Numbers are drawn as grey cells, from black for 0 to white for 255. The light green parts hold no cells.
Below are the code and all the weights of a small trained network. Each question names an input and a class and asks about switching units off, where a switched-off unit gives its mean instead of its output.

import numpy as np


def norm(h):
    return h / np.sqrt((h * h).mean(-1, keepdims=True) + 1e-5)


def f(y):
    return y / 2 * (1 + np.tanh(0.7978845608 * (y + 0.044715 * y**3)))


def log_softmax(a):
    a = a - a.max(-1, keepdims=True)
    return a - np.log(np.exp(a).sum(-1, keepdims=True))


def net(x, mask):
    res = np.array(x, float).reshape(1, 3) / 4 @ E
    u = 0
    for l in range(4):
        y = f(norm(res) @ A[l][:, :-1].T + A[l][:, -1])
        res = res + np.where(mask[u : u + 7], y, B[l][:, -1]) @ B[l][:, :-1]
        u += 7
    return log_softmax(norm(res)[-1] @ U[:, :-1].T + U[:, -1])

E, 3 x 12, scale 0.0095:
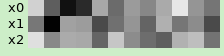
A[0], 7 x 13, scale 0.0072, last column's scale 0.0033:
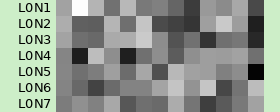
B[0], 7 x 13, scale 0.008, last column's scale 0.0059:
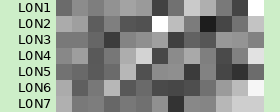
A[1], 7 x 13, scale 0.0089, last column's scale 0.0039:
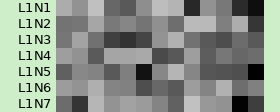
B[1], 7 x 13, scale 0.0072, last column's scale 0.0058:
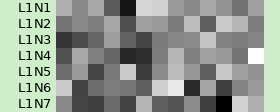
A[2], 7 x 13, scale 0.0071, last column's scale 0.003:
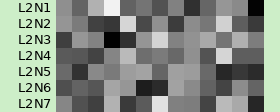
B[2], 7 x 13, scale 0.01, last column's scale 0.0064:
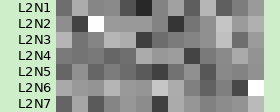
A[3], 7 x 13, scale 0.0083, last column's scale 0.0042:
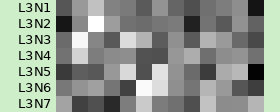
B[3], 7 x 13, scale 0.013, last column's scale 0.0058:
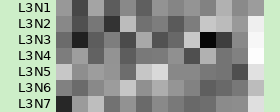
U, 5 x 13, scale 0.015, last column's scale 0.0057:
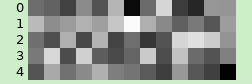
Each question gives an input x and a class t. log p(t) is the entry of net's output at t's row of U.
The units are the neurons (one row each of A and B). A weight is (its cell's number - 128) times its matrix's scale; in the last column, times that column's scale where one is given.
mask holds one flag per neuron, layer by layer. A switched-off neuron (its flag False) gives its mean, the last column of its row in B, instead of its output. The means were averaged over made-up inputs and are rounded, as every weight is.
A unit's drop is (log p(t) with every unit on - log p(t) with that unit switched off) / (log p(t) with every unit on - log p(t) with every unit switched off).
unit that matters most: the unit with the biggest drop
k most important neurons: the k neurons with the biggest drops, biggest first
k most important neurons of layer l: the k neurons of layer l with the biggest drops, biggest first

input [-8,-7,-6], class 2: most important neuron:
(L3N2)
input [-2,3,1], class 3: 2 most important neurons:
(L1N4; L0N4)
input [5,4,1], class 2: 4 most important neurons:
(L0N1; L0N6; L3N3; L3N7)
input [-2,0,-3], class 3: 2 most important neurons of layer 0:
(L0N7; L0N2)
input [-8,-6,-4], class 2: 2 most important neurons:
(L3N2; L0N4)
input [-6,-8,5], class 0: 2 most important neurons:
(L3N3; L0N1)
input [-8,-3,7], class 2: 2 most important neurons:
(L3N2; L2N6)
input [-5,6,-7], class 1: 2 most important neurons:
(L0N1; L2N6)
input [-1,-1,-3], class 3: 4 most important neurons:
(L0N7; L0N2; L2N7; L1N2)
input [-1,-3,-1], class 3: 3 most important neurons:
(L1N4; L0N4; L1N7)
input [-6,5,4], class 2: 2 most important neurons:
(L0N1; L3N2)
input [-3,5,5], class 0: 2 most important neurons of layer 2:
(L2N6; L2N5)
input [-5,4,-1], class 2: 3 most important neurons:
(L0N1; L0N7; L3N2)
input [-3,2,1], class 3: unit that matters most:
L1N4
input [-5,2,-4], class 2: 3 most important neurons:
(L0N2; L0N7; L3N2)
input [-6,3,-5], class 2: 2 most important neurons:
(L3N2; L0N2)
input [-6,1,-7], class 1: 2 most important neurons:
(L3N5; L0N6)
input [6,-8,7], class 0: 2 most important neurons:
(L3N3; L0N1)
